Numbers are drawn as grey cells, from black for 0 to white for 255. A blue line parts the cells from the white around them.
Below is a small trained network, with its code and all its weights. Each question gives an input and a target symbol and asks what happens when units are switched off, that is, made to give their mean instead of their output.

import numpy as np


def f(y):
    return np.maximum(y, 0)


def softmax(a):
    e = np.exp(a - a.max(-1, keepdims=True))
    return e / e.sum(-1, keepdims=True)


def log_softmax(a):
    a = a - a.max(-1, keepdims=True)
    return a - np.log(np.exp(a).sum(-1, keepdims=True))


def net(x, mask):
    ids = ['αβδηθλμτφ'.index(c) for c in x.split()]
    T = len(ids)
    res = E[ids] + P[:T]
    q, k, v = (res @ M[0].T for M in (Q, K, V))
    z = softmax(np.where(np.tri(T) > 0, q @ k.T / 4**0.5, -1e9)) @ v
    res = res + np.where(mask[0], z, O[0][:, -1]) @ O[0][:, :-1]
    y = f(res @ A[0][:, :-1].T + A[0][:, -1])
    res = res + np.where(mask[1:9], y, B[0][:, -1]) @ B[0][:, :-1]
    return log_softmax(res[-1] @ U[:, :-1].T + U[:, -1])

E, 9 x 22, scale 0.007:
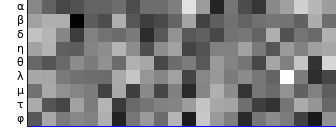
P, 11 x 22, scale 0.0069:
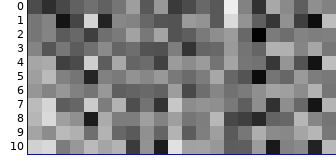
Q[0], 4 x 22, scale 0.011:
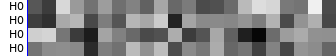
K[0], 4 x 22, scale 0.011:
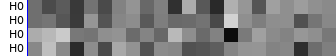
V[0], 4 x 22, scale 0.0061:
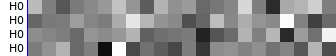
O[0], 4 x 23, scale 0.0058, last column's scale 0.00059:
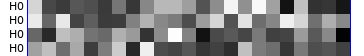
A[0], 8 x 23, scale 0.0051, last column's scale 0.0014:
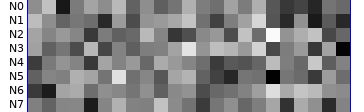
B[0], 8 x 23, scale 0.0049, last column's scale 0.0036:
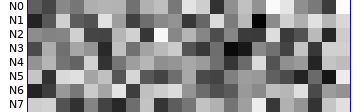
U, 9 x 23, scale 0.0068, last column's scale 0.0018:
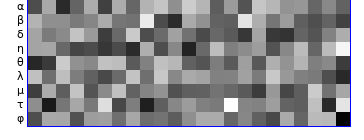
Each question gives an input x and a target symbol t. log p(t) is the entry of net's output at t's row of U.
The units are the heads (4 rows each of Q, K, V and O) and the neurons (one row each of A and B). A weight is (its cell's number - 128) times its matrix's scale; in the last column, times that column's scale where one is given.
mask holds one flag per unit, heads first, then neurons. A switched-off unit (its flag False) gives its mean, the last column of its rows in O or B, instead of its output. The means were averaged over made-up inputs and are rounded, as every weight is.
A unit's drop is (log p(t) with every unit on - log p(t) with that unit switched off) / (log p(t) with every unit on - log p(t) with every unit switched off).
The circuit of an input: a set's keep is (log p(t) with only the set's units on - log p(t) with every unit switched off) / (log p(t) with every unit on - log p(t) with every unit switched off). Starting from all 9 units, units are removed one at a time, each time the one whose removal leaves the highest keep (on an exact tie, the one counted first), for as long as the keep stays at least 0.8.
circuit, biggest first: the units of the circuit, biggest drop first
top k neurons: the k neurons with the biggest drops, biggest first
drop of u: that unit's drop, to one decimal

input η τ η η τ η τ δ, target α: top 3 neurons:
[N0; N3; N5]
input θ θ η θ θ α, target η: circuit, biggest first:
[H0; N7; N0; N2]
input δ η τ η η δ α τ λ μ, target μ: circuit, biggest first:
[N2; H0; N7]
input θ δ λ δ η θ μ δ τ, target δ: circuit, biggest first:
[H0; N5; N4]
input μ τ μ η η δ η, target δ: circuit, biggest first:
[H0; N0]
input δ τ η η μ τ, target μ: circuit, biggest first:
[H0; N2]
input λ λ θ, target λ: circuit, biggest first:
[H0; N2]
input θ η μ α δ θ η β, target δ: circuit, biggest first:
[H0; N5]
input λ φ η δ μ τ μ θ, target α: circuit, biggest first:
[H0; N0]
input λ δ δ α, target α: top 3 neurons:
[N4; N6; N1]
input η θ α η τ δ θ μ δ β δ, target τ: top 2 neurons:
[N5; N0]
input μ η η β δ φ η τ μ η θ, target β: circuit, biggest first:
[H0; N5]
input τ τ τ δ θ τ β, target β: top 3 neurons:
[N7; N0; N5]
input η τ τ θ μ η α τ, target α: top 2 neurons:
[N3; N0]
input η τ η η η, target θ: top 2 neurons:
[N1; N0]
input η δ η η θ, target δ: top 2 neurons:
[N5; N3]
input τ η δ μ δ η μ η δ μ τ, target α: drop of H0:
1.2
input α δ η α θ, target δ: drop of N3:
0.1
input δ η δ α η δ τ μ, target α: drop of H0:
1.1
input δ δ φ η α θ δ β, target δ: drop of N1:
0.1
